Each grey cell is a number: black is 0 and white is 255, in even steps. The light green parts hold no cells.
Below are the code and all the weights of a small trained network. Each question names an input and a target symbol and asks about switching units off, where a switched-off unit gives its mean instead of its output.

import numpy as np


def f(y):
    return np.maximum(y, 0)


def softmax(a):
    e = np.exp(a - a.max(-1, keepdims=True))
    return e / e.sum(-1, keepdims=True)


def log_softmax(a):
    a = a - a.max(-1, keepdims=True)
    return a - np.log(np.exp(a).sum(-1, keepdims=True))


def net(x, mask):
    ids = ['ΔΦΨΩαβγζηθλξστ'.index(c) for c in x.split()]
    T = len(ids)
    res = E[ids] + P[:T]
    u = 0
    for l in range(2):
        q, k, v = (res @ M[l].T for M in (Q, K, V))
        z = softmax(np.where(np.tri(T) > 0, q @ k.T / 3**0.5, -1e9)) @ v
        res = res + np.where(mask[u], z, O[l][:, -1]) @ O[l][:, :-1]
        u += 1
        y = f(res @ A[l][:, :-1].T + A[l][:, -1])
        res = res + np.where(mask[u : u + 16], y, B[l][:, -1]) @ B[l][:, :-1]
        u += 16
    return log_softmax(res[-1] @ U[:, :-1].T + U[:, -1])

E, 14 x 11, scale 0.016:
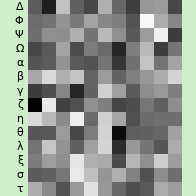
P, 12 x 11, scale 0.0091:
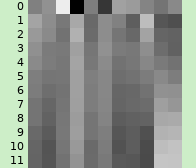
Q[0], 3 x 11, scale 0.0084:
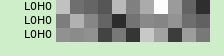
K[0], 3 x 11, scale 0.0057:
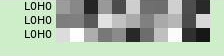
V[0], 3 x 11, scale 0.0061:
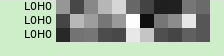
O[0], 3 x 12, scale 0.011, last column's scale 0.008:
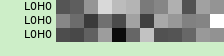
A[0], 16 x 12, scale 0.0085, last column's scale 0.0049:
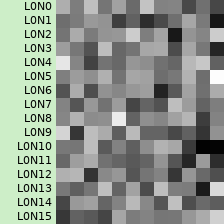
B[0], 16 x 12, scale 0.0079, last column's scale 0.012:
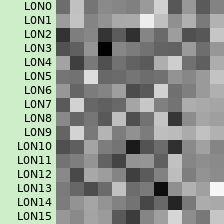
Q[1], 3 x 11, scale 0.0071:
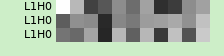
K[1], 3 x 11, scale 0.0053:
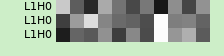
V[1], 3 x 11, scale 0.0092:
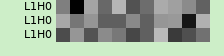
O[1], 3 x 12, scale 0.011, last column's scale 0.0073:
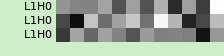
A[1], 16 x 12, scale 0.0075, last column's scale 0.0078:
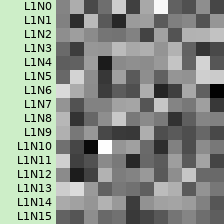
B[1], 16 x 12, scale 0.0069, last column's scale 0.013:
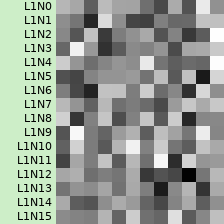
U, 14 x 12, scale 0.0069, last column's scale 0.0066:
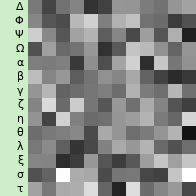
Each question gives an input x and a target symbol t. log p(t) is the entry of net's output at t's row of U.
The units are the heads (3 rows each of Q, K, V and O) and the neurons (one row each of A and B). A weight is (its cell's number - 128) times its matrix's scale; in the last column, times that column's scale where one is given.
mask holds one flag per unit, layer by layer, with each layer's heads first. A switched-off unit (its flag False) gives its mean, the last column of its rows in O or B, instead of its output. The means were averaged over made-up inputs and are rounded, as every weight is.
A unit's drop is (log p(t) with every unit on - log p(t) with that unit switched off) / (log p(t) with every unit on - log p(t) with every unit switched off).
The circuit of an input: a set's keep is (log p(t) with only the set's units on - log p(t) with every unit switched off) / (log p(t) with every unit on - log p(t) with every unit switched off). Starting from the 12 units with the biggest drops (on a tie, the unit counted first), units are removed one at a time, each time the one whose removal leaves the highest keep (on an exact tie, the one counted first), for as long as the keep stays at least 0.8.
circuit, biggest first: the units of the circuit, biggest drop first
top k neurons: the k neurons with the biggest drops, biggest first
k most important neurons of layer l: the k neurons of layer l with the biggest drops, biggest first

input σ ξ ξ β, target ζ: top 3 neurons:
L0N0; L0N13; L0N8
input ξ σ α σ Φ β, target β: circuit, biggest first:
L0H0; L1H0; L0N8; L1N2
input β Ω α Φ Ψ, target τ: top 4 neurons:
L0N13; L0N4; L0N8; L0N5
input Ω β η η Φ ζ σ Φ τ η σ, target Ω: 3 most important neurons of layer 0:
L0N13; L0N10; L0N2
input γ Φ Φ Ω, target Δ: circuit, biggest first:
L0H0; L1N1
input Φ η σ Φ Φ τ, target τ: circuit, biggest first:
L0H0; L0N8
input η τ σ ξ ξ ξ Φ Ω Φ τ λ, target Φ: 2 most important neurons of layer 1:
L1N5; L1N4
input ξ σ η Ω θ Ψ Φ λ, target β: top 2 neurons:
L0N8; L0N2
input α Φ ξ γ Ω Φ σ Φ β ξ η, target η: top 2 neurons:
L0N9; L0N5
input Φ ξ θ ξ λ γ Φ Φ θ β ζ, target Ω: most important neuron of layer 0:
L0N15
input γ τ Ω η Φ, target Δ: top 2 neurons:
L1N1; L0N13
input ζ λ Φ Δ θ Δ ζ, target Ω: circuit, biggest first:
L0N13; L1H0
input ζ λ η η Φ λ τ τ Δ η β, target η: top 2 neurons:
L0N11; L0N5
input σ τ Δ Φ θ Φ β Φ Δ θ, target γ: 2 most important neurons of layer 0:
L0N13; L0N5
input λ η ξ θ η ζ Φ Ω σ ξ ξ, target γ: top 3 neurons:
L1N3; L0N13; L1N4
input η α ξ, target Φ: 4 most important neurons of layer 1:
L1N5; L1N4; L1N3; L1N11
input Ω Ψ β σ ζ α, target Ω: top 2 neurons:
L0N13; L0N10
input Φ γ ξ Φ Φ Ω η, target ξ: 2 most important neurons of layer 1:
L1N4; L1N14
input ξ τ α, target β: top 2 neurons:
L0N8; L1N2
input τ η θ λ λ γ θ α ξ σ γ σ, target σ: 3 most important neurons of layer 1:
L1N12; L1N7; L1N4
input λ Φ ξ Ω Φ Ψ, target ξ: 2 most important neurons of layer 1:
L1N7; L1N3
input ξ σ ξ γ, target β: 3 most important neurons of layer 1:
L1N2; L1N7; L1N12
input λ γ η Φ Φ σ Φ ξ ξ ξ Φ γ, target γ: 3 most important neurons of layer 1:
L1N3; L1N1; L1N4
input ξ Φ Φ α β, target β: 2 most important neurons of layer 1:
L1N2; L1N1
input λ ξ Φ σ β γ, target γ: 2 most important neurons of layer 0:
L0N13; L0N11
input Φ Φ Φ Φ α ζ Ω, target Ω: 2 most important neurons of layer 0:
L0N13; L0N6
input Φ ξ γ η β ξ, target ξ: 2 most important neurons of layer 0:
L0N13; L0N8
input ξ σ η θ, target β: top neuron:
L0N8
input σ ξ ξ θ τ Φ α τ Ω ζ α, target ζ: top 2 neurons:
L0N13; L0N0
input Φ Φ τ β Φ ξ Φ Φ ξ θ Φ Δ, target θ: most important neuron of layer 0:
L0N2
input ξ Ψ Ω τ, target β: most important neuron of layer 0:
L0N8
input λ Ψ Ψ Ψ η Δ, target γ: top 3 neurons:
L0N13; L1N3; L0N9
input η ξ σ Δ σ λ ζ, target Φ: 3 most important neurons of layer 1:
L1N5; L1N4; L1N3
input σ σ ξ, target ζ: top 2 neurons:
L0N0; L0N13
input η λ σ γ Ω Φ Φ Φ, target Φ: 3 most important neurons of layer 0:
L0N13; L0N0; L0N9
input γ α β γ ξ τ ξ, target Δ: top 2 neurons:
L1N1; L0N4
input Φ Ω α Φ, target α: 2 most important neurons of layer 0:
L0N7; L0N8
